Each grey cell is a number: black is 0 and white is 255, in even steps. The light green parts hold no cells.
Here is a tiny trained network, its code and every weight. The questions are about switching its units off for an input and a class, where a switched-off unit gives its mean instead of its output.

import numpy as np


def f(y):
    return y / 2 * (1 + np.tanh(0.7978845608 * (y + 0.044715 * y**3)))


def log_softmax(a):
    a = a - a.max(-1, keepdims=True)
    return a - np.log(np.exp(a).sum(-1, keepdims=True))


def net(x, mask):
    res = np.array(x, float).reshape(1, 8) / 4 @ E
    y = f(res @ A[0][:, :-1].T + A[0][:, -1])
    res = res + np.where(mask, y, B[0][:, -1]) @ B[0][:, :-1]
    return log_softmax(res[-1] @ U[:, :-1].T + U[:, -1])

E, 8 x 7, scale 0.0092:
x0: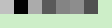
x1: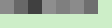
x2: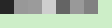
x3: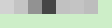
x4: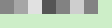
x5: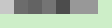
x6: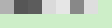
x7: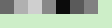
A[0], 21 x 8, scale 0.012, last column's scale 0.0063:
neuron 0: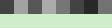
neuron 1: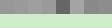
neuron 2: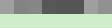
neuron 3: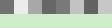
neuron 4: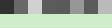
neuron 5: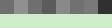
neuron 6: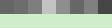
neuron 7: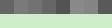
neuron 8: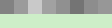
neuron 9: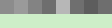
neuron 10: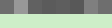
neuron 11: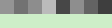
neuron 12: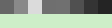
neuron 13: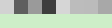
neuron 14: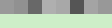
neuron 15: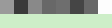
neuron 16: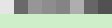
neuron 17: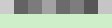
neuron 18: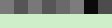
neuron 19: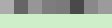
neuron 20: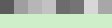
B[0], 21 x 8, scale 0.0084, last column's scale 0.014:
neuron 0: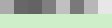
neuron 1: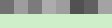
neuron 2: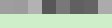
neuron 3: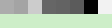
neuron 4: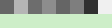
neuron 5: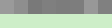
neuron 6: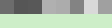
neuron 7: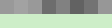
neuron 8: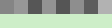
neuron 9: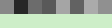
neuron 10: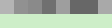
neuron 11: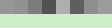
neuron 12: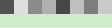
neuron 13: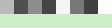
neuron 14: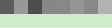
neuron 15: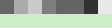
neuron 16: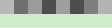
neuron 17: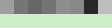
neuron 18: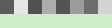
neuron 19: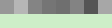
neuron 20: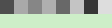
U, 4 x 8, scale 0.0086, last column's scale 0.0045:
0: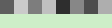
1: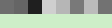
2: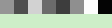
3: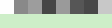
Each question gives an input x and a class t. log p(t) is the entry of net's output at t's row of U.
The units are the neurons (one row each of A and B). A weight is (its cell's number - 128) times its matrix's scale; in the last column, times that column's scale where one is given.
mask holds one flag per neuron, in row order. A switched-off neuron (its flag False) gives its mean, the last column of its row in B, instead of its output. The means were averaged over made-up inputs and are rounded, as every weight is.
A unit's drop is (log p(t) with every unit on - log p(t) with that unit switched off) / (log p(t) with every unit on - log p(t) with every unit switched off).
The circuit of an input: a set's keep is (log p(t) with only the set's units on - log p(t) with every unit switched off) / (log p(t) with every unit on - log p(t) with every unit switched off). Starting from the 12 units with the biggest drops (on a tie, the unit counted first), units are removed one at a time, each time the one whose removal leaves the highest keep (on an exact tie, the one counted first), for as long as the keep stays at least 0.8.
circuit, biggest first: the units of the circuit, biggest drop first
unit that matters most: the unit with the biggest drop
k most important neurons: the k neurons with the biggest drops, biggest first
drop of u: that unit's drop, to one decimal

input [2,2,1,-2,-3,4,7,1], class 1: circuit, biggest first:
neuron 3; neuron 6
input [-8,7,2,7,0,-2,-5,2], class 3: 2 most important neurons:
neuron 3; neuron 12
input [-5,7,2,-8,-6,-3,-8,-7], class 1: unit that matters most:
neuron 0
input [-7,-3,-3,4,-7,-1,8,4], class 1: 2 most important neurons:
neuron 3; neuron 15
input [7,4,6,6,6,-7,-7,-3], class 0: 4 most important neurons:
neuron 12; neuron 4; neuron 18; neuron 0
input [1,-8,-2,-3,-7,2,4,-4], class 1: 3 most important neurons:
neuron 3; neuron 14; neuron 6
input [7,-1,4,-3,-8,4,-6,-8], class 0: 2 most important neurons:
neuron 18; neuron 13
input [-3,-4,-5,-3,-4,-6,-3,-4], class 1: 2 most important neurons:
neuron 3; neuron 13
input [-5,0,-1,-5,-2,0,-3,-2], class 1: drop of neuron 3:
0.2
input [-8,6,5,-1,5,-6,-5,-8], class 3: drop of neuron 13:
-0.1
